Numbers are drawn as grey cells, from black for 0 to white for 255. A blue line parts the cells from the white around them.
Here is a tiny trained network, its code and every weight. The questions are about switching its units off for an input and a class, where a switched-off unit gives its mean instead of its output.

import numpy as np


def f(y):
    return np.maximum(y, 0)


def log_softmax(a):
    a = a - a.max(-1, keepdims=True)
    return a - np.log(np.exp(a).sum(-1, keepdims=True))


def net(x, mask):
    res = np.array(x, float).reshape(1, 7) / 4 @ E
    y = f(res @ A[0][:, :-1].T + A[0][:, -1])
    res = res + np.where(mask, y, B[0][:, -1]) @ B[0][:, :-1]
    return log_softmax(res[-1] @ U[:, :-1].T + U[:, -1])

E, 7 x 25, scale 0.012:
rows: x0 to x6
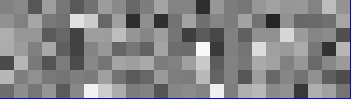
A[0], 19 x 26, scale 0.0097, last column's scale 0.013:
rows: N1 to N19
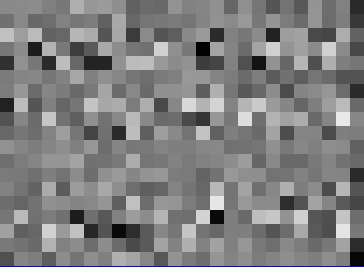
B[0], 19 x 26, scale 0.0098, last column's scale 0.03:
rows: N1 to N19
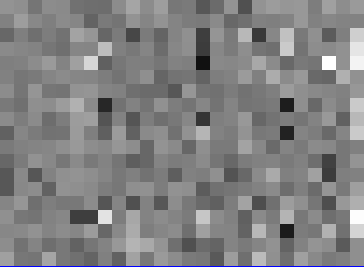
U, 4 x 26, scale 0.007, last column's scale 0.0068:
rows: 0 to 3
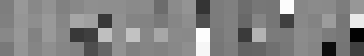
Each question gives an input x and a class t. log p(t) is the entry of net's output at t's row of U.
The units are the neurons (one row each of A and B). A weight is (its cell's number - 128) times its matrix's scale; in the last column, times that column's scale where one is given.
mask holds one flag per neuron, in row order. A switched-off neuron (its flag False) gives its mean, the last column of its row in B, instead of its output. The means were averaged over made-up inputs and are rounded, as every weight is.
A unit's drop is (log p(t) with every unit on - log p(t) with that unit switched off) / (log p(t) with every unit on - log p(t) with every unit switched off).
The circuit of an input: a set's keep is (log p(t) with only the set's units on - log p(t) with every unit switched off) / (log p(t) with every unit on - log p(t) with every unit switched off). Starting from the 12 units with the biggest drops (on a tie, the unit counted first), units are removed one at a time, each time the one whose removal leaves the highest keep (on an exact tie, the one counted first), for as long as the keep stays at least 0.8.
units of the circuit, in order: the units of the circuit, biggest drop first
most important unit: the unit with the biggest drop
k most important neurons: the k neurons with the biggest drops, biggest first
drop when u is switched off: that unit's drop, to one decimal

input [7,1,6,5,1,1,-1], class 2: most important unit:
N16
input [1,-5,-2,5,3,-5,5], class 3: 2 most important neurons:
[N5 N16]
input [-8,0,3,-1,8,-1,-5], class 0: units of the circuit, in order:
[N5 N16]
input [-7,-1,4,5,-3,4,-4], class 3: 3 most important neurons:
[N3 N10 N5]
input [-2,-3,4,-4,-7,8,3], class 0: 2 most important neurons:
[N8 N17]
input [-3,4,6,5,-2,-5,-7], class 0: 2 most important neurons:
[N3 N16]
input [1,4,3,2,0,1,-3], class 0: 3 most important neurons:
[N3 N10 N8]
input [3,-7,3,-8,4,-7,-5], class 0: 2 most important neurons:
[N4 N8]
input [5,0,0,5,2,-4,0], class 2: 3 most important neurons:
[N16 N5 N3]
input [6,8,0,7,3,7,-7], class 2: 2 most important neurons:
[N16 N17]
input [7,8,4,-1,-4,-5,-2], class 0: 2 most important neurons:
[N8 N10]
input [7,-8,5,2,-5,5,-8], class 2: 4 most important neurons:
[N16 N3 N10 N9]
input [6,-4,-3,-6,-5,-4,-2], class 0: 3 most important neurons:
[N4 N8 N10]
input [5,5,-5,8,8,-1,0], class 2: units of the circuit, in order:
[N16]
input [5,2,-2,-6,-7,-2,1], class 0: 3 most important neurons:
[N8 N10 N4]
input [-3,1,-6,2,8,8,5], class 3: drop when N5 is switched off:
1.3
